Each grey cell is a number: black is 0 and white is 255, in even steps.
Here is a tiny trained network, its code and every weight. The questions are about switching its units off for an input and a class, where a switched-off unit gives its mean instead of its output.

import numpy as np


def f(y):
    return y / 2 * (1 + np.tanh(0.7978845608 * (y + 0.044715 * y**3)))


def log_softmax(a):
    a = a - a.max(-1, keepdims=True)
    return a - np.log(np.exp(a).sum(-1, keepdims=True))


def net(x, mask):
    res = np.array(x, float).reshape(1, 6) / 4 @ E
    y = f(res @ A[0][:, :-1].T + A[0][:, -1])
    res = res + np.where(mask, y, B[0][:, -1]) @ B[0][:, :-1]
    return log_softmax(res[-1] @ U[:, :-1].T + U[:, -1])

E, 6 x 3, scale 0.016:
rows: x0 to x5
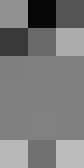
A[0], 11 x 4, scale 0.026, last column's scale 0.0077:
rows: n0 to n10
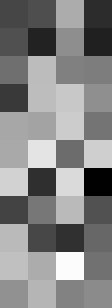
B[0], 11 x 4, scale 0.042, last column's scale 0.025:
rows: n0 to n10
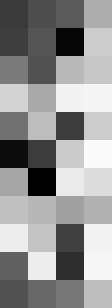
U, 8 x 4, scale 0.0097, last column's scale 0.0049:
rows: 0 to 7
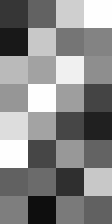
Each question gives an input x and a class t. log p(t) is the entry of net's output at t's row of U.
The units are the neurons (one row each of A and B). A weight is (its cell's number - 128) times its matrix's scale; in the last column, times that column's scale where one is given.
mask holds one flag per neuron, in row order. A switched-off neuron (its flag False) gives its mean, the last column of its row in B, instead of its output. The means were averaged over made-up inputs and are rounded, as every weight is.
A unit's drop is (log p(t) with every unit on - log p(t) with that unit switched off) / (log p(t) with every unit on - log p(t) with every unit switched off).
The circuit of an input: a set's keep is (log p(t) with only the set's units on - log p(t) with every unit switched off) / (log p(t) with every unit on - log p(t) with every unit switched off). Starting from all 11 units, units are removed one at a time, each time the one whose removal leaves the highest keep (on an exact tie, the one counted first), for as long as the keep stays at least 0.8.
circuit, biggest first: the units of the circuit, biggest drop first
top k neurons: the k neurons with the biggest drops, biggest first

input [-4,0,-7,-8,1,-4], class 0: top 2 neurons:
n8; n5
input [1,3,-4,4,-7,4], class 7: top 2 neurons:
n6; n8
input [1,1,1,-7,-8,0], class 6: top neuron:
n3
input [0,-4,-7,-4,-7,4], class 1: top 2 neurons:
n3; n9
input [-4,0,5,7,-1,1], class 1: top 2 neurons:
n6; n8
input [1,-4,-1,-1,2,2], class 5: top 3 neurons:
n9; n3; n1
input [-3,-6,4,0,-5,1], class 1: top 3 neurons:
n6; n3; n9
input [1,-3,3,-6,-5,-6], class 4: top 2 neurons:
n6; n3
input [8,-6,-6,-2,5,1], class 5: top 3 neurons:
n6; n9; n4
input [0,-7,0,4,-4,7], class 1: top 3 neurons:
n9; n3; n4
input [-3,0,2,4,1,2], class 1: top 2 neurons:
n8; n6
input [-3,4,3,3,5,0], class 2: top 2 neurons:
n3; n8
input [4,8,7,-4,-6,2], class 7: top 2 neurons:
n9; n6
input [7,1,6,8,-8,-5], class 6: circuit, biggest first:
n1
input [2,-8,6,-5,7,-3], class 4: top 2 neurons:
n8; n6
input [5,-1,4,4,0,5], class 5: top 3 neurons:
n6; n5; n8
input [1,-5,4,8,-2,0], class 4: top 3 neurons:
n6; n3; n2
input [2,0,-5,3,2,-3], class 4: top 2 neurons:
n5; n6
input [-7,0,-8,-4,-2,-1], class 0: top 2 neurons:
n5; n8
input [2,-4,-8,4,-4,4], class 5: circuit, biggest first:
n6
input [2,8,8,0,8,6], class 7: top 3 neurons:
n6; n0; n1
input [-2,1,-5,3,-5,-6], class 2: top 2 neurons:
n1; n0
